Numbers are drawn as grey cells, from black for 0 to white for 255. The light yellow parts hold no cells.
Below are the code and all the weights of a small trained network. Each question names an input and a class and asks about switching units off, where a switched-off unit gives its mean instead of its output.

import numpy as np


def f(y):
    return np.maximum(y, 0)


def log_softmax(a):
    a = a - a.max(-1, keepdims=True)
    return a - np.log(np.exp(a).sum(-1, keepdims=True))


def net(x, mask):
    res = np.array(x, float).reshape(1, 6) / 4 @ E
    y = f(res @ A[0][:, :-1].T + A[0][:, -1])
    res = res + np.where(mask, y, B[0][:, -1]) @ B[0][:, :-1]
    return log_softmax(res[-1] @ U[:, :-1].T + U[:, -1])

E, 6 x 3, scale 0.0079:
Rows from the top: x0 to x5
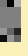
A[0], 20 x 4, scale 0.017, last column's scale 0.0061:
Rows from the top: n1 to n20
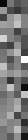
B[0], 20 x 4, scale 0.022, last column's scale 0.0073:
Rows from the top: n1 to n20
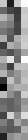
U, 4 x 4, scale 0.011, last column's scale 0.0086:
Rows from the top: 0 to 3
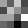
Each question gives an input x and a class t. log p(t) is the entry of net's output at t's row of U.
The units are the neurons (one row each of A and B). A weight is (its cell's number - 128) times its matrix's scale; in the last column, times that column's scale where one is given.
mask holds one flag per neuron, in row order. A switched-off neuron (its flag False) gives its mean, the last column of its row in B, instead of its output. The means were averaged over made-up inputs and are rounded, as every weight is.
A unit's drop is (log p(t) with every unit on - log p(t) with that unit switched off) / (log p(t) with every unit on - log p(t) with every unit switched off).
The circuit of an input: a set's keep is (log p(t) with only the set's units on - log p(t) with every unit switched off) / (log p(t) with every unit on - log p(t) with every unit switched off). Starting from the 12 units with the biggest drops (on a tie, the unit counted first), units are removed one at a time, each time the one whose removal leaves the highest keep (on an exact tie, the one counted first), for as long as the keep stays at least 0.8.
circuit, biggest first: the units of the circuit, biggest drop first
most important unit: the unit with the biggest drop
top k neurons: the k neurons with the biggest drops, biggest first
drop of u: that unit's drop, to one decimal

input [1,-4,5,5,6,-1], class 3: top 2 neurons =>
(n2 n5)
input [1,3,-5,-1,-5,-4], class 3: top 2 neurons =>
(n1 n4)
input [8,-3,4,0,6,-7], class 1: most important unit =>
n12
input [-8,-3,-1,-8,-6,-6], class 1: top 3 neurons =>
(n13 n1 n17)
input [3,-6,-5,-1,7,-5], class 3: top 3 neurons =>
(n2 n1 n17)
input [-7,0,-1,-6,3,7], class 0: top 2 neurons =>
(n1 n9)
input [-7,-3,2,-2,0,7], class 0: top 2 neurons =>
(n1 n9)
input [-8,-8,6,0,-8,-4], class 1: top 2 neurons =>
(n13 n2)
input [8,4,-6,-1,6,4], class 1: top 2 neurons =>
(n12 n7)
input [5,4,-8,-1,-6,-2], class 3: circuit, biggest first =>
(n19 n4)
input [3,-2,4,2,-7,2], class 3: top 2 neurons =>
(n19 n8)
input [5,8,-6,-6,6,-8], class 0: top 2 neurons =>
(n10 n6)
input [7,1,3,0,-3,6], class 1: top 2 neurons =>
(n7 n12)
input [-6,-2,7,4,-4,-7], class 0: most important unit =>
n6
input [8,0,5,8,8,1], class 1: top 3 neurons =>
(n12 n7 n9)
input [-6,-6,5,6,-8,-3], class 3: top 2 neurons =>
(n4 n9)
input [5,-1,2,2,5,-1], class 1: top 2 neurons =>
(n12 n3)
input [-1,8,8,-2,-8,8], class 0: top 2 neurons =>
(n1 n2)
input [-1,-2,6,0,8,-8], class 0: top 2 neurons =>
(n6 n10)
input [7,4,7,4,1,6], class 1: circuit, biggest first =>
(n7)
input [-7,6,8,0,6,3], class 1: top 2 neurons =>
(n17 n13)
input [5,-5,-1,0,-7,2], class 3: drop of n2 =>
-0.1
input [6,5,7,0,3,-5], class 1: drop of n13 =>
-0.1
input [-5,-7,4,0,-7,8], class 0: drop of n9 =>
0.1
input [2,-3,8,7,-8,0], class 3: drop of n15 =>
0.0
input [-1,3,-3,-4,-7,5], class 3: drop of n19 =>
0.1
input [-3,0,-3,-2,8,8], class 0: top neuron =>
(n1)
